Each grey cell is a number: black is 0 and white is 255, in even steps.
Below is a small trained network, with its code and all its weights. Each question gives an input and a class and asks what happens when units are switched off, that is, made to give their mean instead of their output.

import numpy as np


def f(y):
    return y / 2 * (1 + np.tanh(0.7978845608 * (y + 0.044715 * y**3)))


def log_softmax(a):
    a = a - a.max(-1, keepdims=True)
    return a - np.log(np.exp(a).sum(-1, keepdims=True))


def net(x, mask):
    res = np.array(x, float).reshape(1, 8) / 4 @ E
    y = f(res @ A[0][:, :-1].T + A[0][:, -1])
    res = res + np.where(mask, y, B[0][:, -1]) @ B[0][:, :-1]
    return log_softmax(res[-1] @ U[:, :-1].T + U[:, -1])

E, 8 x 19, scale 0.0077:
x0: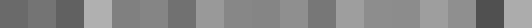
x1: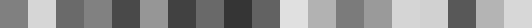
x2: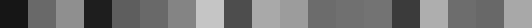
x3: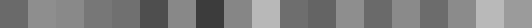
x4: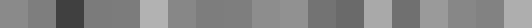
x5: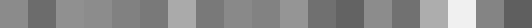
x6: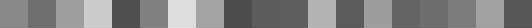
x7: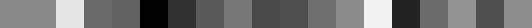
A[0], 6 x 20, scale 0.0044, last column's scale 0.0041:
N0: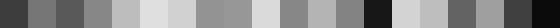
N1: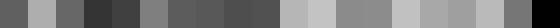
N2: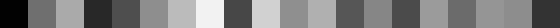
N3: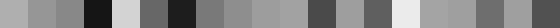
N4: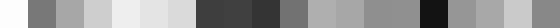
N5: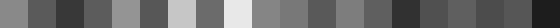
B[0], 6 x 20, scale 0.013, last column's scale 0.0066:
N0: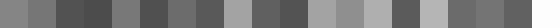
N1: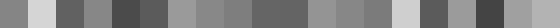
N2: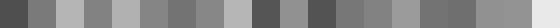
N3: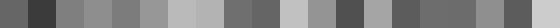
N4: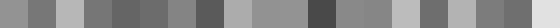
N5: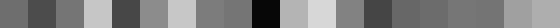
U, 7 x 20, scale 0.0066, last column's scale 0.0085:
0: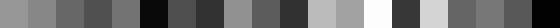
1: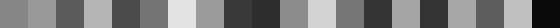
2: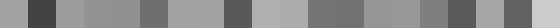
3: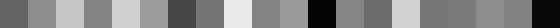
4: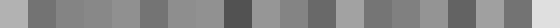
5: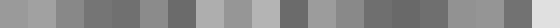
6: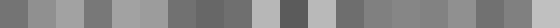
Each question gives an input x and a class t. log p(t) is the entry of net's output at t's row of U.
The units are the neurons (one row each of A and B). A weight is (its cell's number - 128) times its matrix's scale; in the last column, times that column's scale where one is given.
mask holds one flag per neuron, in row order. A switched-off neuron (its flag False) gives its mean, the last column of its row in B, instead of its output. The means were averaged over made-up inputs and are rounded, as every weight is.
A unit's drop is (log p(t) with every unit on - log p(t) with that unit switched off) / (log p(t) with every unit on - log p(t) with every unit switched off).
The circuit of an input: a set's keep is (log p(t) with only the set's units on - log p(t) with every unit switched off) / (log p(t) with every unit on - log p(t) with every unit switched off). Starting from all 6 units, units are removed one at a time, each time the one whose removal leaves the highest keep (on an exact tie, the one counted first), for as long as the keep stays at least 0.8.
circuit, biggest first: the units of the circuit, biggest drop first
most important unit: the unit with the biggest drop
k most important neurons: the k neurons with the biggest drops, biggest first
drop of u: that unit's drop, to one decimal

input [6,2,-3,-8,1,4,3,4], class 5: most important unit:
N0
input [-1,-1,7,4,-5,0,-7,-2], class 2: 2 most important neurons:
[N3 N4]
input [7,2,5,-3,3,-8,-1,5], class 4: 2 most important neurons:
[N0 N4]
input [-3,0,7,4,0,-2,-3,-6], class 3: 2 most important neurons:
[N2 N5]
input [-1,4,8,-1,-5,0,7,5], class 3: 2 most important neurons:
[N2 N0]
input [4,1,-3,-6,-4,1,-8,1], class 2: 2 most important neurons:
[N3 N0]
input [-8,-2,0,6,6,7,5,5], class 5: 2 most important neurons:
[N0 N3]
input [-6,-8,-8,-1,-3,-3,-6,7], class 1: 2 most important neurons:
[N5 N0]
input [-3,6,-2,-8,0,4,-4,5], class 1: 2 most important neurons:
[N0 N1]
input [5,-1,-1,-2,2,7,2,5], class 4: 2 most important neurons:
[N0 N1]
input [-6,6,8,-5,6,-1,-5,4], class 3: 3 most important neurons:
[N2 N0 N5]
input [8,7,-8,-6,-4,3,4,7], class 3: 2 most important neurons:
[N4 N0]
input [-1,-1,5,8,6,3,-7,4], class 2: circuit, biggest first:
[N3 N0]
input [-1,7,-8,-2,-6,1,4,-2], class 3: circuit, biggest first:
[N4]
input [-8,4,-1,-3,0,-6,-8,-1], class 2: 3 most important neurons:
[N3 N5 N0]
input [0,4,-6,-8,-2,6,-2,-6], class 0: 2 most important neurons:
[N0 N2]
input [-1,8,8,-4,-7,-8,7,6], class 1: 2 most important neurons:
[N1 N0]
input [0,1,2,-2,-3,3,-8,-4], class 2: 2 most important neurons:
[N3 N1]
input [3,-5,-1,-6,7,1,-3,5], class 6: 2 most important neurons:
[N0 N3]
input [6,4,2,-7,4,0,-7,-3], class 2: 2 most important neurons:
[N3 N5]
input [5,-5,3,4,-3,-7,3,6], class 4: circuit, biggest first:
[N0]
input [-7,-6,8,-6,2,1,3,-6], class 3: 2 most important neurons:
[N2 N3]
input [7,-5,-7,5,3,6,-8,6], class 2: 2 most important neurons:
[N0 N3]
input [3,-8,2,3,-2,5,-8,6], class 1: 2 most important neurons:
[N5 N0]
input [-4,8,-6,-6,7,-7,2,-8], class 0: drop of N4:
0.0
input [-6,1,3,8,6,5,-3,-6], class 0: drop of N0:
0.9
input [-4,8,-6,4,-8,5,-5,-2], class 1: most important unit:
N1
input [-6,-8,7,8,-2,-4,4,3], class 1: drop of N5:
1.2
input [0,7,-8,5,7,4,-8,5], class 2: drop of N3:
0.8
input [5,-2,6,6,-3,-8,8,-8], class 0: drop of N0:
1.1
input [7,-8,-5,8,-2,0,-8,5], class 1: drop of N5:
0.6
